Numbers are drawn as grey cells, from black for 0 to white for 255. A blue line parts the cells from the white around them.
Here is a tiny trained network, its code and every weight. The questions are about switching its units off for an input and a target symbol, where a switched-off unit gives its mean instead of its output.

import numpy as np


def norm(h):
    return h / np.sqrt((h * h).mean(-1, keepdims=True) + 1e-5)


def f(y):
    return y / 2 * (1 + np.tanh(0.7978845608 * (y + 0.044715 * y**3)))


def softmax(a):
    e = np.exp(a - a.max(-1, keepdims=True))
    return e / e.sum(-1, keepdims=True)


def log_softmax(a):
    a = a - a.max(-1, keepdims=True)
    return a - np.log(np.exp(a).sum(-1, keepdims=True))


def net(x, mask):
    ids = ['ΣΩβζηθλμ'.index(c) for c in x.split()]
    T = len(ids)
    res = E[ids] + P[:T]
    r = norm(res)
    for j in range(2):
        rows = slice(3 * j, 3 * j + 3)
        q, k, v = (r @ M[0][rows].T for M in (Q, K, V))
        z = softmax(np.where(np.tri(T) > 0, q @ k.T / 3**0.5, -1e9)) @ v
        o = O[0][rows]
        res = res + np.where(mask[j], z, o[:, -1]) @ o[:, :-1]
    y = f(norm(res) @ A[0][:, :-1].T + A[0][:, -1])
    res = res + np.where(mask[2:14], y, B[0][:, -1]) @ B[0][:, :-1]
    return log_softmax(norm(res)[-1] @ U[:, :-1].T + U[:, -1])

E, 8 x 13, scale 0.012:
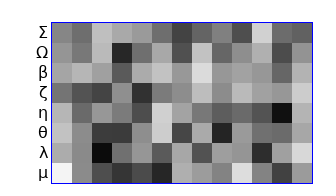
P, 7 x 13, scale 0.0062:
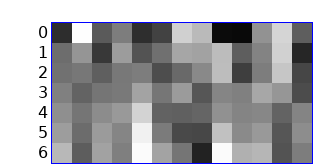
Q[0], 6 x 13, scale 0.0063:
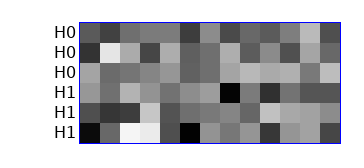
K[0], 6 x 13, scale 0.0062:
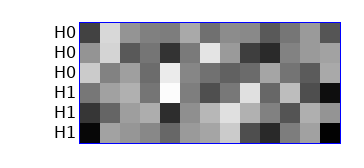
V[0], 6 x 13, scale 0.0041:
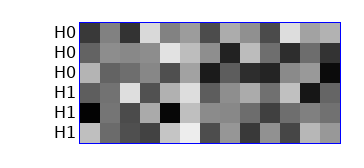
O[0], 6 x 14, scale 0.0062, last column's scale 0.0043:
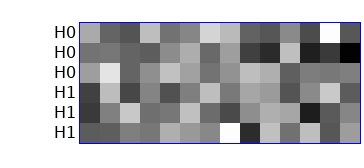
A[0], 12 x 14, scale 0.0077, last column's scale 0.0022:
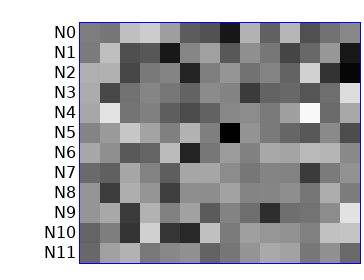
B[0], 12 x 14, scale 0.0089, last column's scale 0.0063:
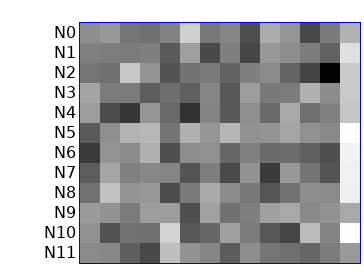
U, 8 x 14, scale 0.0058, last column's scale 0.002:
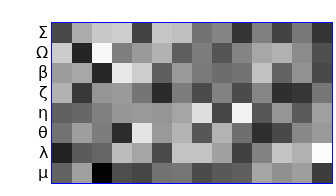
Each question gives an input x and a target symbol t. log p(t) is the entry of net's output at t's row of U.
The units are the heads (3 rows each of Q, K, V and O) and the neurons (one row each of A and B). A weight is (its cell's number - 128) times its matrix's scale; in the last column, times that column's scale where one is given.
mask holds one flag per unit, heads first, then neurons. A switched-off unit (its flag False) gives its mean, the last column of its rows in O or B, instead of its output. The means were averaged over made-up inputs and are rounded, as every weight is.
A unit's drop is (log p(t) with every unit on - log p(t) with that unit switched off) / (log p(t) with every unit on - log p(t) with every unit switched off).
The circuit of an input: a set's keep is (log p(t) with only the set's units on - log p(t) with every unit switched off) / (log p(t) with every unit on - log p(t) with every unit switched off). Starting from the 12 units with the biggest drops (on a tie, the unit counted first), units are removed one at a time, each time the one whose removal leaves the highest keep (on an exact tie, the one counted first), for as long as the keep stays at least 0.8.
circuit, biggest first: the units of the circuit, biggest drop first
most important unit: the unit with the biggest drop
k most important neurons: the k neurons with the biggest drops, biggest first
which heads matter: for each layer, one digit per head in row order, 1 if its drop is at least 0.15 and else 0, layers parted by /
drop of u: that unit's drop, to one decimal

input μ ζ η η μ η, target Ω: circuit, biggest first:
[H1 H0 N6 N7]
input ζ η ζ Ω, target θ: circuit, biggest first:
[N11 H1]
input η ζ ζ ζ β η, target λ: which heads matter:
01
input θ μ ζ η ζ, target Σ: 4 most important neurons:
[N8 N0 N4 N1]
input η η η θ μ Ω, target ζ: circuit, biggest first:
[H1 N4 N5 N6]
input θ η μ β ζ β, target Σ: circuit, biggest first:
[N6 N10]
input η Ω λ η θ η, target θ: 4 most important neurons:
[N5 N6 N4 N1]
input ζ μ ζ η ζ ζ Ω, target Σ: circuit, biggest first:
[H1 N6]
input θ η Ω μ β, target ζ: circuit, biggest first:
[H1 N4 H0]
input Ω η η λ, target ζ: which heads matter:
00
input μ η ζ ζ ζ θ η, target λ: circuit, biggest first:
[H1 N2]
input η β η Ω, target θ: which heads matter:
00
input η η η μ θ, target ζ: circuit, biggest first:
[H1 N2 N4]
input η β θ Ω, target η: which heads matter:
01
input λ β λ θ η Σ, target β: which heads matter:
01
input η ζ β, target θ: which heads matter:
01
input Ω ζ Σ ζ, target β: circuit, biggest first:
[H0 H1 N2]
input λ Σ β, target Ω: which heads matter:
01
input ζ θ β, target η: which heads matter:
01
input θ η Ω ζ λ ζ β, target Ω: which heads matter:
11
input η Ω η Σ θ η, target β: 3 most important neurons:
[N9 N6 N2]
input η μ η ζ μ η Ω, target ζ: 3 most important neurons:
[N6 N5 N4]
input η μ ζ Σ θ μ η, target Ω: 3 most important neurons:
[N6 N7 N4]
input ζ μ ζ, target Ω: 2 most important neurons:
[N6 N0]
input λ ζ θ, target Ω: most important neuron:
[N3]
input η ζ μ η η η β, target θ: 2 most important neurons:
[N5 N11]
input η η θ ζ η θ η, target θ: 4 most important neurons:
[N5 N6 N1 N4]
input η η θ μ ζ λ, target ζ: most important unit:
H1
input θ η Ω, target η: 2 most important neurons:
[N7 N3]
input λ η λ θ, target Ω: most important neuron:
[N7]
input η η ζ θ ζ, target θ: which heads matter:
11
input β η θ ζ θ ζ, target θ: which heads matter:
01
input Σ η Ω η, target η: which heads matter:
11
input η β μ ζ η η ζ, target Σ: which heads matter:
11
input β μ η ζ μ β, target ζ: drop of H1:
1.4
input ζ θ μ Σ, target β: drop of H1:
0.4
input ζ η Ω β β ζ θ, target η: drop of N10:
0.1
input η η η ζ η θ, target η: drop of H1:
1.0
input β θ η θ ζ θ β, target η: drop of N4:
0.0
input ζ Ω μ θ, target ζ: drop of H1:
0.4
